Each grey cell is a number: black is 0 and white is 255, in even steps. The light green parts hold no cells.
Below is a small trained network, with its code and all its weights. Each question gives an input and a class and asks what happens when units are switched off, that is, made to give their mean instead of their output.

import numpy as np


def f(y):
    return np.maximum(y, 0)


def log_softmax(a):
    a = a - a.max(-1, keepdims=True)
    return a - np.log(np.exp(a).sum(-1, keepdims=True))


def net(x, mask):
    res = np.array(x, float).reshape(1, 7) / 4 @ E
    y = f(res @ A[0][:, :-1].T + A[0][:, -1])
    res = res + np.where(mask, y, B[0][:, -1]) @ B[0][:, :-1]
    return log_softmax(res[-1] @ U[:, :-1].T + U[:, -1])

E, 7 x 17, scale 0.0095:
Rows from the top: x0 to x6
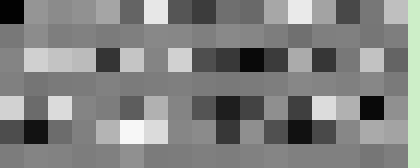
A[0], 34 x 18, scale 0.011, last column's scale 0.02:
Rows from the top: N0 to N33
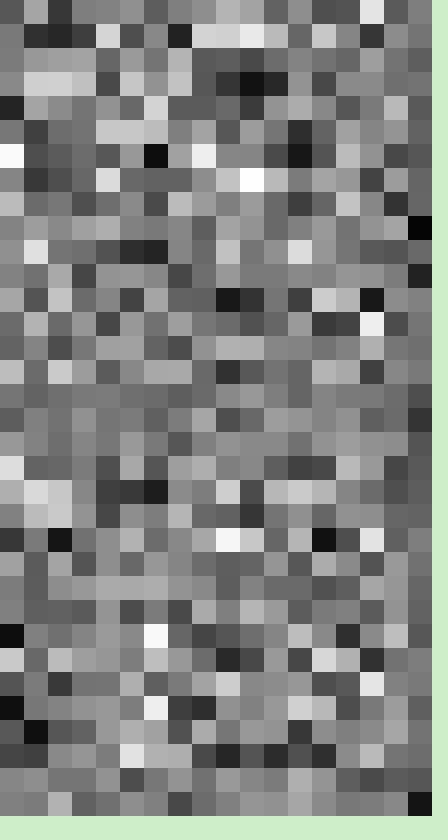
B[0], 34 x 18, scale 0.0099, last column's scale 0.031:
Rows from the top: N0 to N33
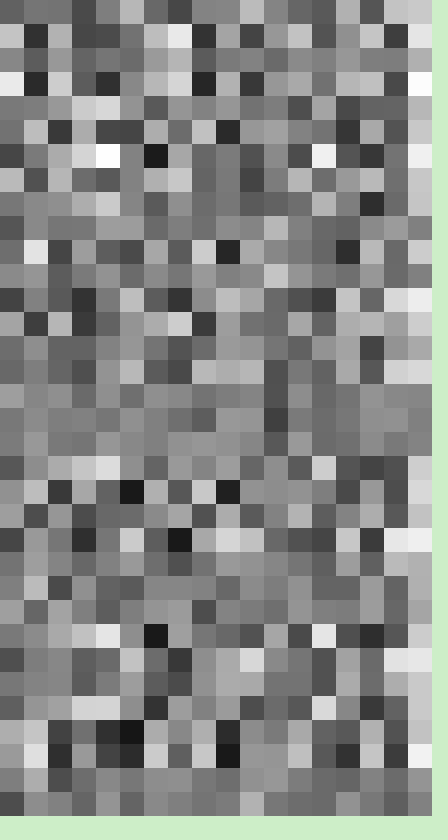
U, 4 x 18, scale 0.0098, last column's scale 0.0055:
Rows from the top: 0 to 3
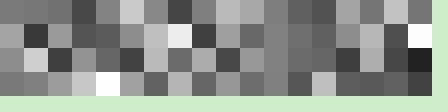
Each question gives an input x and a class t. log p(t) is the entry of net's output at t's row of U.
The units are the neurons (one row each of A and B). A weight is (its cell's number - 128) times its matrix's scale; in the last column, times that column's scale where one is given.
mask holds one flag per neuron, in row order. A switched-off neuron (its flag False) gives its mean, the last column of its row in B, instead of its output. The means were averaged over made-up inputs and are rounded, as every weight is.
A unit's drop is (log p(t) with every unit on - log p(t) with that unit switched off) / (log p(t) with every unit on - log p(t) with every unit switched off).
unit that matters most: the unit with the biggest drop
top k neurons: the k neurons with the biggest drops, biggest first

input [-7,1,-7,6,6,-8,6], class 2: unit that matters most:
N20
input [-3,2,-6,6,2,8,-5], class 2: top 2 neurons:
(N5; N30)
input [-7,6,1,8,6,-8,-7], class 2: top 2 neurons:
(N20; N10)
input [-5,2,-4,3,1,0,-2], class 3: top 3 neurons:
(N6; N3; N13)
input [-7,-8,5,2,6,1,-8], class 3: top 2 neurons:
(N6; N19)
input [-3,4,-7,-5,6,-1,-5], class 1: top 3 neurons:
(N1; N7; N22)
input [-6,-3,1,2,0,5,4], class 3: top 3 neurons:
(N6; N19; N20)
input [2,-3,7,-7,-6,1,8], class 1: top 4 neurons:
(N3; N13; N12; N27)
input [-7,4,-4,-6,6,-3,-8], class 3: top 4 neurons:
(N6; N22; N8; N19)
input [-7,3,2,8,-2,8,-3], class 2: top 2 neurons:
(N31; N5)
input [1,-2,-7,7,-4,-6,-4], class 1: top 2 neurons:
(N1; N7)
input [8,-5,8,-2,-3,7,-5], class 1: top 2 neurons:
(N3; N13)
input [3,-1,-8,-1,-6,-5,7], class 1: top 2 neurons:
(N1; N7)
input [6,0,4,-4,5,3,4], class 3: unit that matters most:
N26
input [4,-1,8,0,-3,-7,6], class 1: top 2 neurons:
(N3; N13)
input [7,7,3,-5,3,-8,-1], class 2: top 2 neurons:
(N20; N10)
